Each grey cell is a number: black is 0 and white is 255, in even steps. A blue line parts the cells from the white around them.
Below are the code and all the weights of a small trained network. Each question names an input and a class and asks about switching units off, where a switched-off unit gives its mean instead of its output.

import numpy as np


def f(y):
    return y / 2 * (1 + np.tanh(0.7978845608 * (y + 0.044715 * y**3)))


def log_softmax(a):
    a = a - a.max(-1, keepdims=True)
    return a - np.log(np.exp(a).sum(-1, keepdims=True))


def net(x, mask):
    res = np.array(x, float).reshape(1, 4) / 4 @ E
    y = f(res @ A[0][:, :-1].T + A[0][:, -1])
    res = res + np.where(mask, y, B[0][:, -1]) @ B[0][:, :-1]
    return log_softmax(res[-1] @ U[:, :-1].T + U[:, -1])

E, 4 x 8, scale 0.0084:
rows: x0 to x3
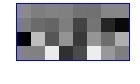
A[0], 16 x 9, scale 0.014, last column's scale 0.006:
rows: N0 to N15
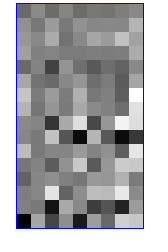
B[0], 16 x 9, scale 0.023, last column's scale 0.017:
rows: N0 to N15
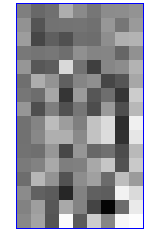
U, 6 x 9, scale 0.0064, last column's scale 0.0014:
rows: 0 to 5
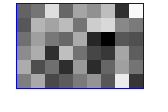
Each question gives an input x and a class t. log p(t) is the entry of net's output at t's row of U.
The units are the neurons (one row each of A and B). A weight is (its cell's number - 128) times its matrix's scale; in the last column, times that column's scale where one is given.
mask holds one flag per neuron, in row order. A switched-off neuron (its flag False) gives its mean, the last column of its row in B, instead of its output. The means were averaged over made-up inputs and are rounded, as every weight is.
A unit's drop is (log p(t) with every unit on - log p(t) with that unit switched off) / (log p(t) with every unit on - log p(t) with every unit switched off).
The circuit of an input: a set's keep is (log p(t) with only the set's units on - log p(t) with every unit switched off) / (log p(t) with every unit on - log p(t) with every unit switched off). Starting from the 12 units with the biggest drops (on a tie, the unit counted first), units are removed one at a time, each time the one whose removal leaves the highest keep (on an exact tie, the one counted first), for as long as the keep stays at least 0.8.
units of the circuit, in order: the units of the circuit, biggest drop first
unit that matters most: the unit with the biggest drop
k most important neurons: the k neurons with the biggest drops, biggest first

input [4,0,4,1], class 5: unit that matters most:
N8
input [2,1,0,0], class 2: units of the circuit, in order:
(N8; N15)
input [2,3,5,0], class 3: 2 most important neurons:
(N8; N11)
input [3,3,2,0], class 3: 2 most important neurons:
(N8; N11)
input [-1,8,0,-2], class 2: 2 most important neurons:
(N15; N14)
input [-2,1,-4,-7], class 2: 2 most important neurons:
(N14; N9)
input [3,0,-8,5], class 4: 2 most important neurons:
(N8; N13)
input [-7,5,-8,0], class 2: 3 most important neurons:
(N8; N14; N11)
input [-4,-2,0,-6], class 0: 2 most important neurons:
(N15; N8)
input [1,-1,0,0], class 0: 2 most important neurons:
(N15; N14)
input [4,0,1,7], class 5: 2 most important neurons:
(N13; N8)
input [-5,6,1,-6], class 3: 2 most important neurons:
(N4; N6)
